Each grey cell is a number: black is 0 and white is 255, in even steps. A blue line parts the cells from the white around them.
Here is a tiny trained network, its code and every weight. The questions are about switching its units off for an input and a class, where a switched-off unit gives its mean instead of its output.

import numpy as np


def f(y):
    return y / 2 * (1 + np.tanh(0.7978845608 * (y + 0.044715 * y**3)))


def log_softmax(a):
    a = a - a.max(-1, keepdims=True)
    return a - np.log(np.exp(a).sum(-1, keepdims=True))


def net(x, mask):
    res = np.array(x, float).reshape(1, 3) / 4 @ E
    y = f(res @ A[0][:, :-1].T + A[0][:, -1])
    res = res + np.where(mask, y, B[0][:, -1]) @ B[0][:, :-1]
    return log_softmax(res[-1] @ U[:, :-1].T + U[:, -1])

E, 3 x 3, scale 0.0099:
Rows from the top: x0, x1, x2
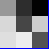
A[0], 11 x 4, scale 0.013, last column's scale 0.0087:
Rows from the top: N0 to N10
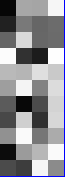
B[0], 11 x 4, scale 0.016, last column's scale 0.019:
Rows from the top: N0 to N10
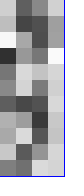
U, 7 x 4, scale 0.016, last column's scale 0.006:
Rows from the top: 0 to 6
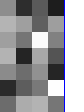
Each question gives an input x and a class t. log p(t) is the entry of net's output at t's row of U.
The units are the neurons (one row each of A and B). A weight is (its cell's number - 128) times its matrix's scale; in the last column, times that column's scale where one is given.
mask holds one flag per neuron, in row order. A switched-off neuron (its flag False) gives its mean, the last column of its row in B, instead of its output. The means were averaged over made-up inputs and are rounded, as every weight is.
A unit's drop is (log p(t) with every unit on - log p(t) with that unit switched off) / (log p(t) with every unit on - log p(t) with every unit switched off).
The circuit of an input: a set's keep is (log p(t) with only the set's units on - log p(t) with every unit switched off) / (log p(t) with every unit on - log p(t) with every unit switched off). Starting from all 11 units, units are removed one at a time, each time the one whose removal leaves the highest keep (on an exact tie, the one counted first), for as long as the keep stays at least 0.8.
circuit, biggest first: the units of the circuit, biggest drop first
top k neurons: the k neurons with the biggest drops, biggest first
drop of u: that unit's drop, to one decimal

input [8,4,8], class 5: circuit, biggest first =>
[N3]
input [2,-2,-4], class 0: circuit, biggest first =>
[N6; N4]
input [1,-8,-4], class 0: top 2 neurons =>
[N10; N7]
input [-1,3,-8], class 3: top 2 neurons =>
[N4; N6]
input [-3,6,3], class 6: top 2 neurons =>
[N9; N0]
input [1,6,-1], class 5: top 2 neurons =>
[N9; N0]
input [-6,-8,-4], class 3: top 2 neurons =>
[N9; N0]
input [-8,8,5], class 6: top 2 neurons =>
[N5; N8]
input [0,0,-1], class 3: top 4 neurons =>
[N4; N3; N8; N5]
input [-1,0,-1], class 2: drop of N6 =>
0.3
